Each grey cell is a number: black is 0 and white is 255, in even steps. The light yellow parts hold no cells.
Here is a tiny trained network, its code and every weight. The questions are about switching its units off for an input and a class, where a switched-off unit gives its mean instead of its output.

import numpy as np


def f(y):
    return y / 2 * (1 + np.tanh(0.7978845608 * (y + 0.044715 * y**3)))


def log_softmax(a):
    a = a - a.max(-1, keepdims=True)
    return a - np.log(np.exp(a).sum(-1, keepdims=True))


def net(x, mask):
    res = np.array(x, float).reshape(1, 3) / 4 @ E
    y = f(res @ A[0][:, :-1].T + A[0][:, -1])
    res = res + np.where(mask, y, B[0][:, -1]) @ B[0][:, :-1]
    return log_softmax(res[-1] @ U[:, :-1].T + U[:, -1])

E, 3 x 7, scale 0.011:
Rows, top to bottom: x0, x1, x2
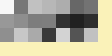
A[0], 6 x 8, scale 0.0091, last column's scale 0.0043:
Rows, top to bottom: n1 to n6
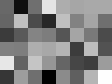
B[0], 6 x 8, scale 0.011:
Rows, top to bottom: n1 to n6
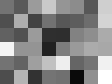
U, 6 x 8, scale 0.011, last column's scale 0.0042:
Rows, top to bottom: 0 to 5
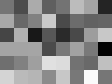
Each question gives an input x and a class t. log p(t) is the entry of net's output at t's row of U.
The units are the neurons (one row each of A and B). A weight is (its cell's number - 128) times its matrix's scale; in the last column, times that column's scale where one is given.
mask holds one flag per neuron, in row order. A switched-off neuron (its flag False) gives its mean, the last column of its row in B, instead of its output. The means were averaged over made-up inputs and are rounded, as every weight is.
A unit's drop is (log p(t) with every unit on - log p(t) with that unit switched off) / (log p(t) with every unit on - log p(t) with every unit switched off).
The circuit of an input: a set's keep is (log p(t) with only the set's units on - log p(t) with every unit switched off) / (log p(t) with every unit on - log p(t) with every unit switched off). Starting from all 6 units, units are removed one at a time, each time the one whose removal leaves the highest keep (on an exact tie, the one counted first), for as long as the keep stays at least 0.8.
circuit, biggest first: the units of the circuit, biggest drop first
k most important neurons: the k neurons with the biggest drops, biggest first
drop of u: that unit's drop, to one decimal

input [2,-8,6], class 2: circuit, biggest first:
(n2)
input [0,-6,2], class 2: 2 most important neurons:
(n5, n2)
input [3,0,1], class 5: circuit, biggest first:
(n1, n2)
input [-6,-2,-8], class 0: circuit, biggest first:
(n6, n2)
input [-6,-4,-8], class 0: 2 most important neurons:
(n6, n3)
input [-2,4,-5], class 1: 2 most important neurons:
(n6, n2)
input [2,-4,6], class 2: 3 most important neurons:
(n2, n5, n6)
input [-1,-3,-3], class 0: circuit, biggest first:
(n5, n6)
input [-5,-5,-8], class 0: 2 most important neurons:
(n3, n6)
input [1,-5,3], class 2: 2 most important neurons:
(n5, n2)
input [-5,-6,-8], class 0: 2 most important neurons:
(n3, n6)
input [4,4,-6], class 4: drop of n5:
0.3
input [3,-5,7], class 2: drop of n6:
0.3
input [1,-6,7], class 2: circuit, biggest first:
(n2)
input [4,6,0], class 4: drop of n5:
0.3
